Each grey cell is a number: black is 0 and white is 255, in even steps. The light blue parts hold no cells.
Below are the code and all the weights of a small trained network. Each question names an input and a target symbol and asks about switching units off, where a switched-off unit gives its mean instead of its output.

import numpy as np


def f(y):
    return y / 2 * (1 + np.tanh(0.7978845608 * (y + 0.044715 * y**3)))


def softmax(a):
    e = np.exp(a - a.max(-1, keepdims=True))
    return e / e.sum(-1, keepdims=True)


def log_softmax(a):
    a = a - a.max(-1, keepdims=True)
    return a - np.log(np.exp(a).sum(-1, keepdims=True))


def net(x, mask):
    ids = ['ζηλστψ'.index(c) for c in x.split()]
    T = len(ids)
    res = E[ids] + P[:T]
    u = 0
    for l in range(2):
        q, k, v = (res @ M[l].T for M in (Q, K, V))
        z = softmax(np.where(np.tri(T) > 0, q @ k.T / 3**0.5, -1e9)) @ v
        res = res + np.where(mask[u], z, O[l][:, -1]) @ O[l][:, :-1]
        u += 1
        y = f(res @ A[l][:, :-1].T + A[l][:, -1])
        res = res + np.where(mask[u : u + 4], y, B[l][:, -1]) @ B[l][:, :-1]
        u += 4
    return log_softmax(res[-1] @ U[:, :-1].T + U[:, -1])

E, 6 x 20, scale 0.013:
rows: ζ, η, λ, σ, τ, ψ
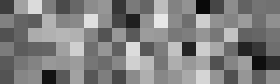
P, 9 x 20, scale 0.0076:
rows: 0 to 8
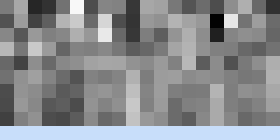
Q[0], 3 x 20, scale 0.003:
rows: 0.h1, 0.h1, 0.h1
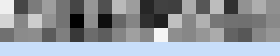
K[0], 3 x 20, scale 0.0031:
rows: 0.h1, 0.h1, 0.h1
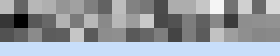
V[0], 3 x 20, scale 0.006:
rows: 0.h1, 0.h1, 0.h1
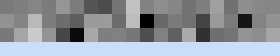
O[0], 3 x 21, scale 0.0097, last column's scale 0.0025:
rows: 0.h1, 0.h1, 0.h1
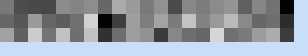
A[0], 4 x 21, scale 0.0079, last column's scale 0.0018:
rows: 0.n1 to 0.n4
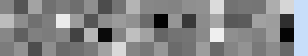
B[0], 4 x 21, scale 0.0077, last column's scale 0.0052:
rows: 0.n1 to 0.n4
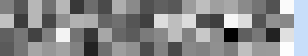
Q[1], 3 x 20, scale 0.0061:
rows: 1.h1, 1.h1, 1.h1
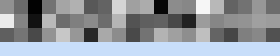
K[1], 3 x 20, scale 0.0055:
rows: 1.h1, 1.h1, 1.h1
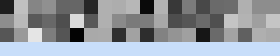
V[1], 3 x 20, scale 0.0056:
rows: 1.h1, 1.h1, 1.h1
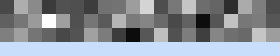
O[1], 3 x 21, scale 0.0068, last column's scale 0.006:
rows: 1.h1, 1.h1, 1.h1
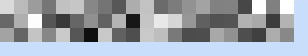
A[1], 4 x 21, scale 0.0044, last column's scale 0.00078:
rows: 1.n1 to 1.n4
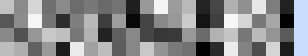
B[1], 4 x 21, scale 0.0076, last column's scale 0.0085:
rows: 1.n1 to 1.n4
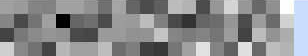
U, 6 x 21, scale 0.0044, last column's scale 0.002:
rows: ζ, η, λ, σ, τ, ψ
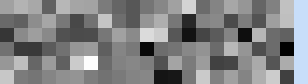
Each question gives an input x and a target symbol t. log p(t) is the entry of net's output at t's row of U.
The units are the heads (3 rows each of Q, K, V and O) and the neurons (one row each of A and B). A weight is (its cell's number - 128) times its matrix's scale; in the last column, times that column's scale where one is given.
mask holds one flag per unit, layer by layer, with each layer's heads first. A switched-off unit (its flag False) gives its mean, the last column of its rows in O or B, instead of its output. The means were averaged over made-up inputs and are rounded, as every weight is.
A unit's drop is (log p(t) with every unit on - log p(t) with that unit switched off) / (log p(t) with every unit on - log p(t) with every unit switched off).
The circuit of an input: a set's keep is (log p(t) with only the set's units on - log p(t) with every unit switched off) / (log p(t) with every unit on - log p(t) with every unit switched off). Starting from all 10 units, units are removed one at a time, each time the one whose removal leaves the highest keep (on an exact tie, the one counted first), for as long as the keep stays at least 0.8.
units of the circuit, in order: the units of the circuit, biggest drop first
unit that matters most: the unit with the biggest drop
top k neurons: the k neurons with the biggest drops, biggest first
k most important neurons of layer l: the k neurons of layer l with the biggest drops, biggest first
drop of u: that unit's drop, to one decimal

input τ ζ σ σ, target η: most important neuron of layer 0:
[0.n1]
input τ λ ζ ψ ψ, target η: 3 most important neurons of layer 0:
[0.n4; 0.n1; 0.n2]
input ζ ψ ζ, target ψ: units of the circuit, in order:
[1.h1; 0.n3]
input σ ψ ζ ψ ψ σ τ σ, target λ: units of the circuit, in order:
[1.n4; 1.h1]
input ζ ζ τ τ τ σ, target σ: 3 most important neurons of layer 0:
[0.n2; 0.n3; 0.n1]
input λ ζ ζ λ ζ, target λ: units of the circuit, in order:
[1.n2; 1.h1]
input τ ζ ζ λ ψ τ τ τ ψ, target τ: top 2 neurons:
[0.n3; 0.n4]
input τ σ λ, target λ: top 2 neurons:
[0.n4; 1.n2]
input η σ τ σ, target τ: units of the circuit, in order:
[0.h1; 1.h1; 0.n4]
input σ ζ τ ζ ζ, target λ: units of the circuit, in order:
[0.h1; 1.n2; 1.n4]
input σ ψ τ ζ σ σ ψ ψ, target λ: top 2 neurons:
[1.n4; 1.n1]
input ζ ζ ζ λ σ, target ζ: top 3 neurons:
[0.n3; 0.n2; 1.n2]
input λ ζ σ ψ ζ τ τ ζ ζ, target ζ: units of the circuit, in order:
[0.n3; 0.h1; 1.n2]
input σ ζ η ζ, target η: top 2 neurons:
[0.n1; 1.n4]
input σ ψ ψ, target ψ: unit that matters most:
1.h1
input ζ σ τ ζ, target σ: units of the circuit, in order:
[1.h1; 0.h1]
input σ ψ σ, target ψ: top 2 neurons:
[0.n2; 1.n1]
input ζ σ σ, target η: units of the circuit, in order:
[1.h1; 1.n1; 0.n1]
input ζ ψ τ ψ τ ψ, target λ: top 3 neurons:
[1.n4; 0.n2; 1.n1]
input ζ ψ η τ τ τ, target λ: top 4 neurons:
[1.n4; 0.n2; 1.n1; 0.n4]
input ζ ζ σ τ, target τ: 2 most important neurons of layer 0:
[0.n3; 0.n4]
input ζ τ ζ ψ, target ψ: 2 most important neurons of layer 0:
[0.n3; 0.n1]
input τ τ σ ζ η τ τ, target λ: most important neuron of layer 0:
[0.n4]
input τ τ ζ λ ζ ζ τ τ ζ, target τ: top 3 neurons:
[0.n3; 1.n2; 0.n4]
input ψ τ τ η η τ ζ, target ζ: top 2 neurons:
[0.n4; 1.n1]
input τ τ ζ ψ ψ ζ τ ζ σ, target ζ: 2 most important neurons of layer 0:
[0.n2; 0.n3]
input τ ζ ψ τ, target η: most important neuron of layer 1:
[1.n1]
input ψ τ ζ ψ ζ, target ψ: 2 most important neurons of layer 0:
[0.n3; 0.n1]
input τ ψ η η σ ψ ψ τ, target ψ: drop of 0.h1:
0.3
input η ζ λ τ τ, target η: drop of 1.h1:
0.5
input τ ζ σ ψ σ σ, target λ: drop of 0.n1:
-0.1
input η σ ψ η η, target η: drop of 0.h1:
0.4
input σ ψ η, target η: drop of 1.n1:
0.1
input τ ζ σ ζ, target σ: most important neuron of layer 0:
[0.n1]
